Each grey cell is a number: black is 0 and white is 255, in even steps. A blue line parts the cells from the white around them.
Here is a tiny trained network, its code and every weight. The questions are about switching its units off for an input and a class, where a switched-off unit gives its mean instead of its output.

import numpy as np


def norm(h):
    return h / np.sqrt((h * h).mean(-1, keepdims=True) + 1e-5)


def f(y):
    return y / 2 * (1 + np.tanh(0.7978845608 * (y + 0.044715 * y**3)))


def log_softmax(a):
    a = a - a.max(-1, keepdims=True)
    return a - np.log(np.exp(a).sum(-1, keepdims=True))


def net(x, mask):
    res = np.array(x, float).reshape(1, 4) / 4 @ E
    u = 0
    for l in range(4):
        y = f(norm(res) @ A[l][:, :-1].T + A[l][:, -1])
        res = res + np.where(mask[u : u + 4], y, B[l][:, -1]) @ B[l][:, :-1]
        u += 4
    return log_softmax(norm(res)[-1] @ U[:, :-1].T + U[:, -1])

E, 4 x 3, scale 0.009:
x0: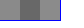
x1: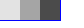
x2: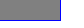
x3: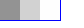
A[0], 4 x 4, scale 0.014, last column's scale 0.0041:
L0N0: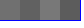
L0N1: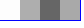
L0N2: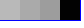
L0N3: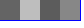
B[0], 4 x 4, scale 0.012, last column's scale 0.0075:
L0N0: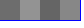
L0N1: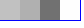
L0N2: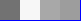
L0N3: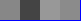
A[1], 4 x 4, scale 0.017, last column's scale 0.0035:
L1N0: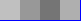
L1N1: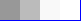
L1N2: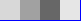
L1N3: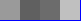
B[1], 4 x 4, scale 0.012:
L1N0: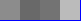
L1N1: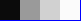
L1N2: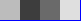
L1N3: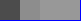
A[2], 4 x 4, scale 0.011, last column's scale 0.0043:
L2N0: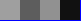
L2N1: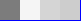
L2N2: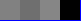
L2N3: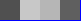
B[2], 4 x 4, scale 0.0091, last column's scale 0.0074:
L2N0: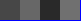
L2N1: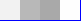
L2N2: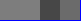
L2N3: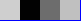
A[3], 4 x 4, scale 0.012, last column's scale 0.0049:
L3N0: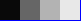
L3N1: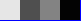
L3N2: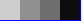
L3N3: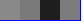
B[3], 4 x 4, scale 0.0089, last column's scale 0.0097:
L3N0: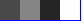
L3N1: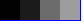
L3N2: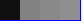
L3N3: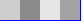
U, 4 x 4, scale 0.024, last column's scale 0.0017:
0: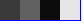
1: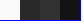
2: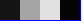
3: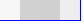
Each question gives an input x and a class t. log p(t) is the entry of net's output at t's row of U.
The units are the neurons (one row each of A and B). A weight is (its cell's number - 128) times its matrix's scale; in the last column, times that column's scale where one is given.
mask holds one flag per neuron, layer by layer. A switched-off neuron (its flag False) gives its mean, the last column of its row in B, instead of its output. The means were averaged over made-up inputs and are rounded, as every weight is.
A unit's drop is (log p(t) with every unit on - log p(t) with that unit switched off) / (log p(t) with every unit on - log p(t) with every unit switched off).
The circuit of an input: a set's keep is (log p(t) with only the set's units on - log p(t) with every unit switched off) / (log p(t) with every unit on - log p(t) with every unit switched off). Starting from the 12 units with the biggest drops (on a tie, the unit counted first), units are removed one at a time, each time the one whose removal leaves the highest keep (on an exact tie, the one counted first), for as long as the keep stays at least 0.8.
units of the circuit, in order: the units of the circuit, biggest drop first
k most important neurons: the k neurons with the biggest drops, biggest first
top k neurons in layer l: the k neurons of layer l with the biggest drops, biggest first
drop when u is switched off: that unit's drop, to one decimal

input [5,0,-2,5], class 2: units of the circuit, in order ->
(L1N1)
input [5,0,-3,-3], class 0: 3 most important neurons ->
(L2N1 L0N1 L1N2)
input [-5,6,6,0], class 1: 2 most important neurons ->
(L1N2 L3N1)
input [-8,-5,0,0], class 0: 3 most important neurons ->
(L0N1 L0N2 L1N1)
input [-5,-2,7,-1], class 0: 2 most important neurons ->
(L2N1 L0N1)
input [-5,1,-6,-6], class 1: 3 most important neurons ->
(L1N1 L3N3 L2N1)
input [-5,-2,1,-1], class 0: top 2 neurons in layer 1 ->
(L1N2 L1N1)
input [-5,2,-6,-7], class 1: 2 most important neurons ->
(L1N1 L3N3)
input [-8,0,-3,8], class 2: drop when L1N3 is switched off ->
-0.1
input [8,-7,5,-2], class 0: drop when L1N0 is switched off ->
0.0
